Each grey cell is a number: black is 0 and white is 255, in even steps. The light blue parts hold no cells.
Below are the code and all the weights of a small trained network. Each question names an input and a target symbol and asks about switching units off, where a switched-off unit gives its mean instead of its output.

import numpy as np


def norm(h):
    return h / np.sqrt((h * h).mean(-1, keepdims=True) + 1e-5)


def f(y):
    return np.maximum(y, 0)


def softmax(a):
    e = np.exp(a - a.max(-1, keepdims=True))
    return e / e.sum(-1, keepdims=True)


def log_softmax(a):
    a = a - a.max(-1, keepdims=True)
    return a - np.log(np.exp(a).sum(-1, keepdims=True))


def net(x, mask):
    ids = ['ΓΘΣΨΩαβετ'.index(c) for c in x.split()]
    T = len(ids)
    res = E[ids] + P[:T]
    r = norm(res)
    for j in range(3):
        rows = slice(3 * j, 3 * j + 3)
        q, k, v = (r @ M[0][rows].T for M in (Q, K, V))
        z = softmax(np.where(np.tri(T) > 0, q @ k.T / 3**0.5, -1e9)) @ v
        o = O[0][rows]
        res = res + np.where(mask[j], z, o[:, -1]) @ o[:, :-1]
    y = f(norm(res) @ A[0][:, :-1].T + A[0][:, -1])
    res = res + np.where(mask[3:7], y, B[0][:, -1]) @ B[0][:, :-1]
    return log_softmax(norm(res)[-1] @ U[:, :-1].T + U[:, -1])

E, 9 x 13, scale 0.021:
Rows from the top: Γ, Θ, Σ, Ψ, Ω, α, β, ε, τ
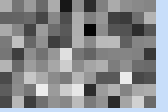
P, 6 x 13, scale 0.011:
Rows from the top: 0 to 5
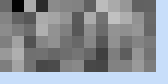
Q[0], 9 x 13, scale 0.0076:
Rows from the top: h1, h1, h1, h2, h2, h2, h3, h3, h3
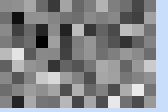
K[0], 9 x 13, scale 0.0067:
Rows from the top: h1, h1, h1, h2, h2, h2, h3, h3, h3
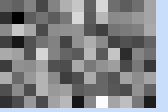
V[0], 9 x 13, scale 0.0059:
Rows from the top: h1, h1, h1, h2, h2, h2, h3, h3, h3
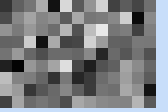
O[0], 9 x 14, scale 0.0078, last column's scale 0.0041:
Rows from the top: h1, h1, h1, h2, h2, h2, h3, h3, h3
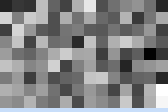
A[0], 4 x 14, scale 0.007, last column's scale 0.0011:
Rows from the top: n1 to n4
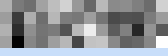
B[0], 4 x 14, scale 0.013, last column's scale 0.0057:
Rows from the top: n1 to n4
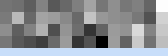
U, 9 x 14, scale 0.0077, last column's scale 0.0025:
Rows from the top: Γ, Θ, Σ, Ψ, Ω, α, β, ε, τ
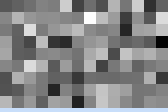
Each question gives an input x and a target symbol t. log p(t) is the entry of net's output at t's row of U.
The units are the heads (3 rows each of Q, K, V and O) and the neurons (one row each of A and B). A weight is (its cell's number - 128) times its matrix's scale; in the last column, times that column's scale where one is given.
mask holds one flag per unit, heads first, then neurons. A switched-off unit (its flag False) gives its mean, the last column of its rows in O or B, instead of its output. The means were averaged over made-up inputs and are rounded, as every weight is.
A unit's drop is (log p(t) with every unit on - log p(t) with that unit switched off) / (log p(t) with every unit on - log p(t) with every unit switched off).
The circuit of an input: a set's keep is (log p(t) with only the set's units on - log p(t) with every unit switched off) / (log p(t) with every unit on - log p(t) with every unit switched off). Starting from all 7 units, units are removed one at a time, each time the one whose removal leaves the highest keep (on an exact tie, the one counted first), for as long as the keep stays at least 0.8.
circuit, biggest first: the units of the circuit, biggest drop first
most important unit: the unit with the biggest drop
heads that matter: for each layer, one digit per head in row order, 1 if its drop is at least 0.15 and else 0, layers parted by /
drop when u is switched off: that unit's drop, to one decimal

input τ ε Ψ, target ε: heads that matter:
010
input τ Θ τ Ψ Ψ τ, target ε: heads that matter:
010
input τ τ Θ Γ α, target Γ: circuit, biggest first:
(n4)
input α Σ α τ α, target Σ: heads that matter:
111
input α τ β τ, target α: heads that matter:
101
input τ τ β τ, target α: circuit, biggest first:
(h1; h3)
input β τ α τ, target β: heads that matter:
100
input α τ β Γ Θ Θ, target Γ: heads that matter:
110
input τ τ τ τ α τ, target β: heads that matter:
101
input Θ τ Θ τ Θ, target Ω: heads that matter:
110
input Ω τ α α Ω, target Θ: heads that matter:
010
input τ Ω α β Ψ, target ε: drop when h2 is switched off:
0.9
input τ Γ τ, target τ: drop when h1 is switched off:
0.9
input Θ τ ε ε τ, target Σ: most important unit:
h2
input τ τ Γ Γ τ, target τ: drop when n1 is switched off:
0.0
